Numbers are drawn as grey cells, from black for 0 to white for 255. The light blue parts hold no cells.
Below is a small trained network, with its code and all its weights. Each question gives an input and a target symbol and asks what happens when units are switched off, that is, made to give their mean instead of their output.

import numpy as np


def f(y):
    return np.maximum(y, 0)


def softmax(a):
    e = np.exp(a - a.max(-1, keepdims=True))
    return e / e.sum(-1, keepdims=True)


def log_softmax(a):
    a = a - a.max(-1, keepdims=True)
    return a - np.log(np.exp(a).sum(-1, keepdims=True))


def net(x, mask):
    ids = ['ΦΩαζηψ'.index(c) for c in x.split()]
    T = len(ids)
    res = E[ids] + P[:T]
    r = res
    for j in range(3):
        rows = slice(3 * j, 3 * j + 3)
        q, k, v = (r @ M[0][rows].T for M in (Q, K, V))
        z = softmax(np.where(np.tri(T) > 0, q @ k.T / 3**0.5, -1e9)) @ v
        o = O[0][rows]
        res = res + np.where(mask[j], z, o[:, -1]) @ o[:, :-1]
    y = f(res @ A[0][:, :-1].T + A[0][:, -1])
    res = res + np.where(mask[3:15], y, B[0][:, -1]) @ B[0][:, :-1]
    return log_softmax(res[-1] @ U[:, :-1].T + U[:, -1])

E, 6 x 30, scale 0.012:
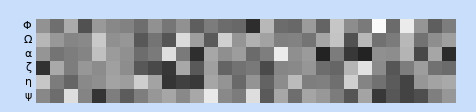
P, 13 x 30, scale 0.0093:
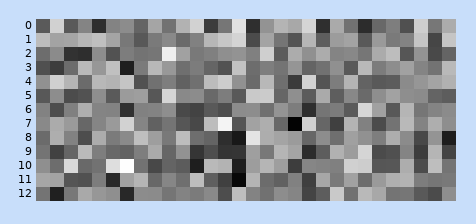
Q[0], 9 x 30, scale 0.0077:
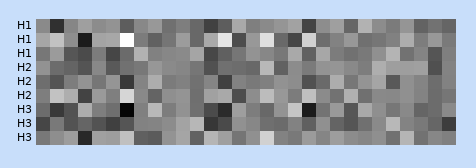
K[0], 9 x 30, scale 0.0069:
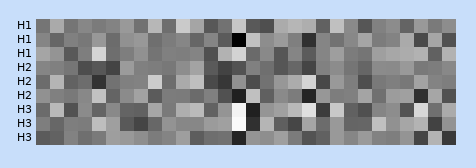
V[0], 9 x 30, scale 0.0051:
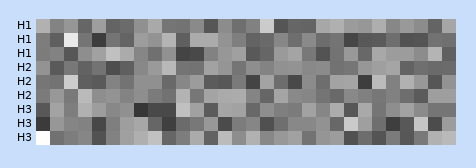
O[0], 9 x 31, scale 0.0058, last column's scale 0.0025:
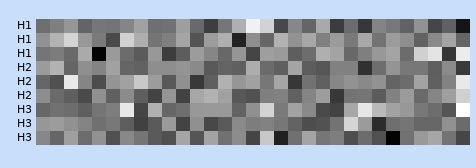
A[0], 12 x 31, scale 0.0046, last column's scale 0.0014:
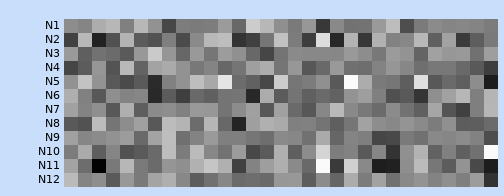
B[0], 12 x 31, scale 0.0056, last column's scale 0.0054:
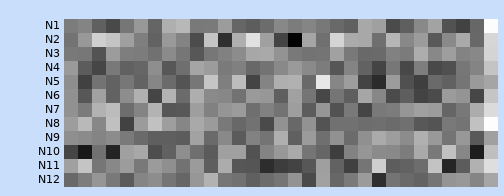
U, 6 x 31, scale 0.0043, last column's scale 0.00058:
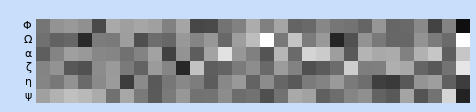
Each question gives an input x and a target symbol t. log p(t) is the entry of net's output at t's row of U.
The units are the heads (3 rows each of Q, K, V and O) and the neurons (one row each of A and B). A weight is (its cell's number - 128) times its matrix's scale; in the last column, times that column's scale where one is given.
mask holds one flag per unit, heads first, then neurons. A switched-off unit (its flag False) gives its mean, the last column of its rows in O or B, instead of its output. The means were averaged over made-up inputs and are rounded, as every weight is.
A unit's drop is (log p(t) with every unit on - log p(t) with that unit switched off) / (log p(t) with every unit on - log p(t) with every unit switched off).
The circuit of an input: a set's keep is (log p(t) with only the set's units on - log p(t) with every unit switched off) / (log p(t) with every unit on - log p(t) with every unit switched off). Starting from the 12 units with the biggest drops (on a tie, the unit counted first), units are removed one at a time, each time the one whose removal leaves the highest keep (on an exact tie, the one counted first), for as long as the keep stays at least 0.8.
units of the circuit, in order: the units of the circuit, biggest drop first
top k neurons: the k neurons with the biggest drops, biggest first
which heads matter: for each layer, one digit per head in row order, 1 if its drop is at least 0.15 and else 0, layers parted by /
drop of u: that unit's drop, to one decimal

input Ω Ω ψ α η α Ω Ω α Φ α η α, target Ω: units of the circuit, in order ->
(H3, H1)
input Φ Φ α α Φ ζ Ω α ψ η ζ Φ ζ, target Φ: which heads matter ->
010
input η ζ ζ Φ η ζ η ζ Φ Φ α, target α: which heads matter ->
101
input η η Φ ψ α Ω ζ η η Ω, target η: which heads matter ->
001
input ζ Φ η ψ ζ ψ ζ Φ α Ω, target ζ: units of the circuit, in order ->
(H3)
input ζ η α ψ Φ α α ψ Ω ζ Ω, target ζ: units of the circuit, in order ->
(H3, N1)
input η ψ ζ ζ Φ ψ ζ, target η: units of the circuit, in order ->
(H3, N6)
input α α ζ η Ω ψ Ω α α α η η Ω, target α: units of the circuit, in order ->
(H1, H3)
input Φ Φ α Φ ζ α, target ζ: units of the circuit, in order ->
(N11, H2, N10)
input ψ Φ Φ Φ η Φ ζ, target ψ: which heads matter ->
100
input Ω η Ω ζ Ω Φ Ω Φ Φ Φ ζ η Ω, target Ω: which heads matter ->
001
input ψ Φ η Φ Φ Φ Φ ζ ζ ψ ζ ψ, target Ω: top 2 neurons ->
(N5, N10)
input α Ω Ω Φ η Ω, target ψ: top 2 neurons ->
(N11, N2)
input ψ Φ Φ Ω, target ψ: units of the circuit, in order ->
(H1)
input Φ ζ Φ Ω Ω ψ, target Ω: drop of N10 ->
0.1
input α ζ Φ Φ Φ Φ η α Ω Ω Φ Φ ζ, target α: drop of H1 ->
0.3
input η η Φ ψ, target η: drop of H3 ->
0.9
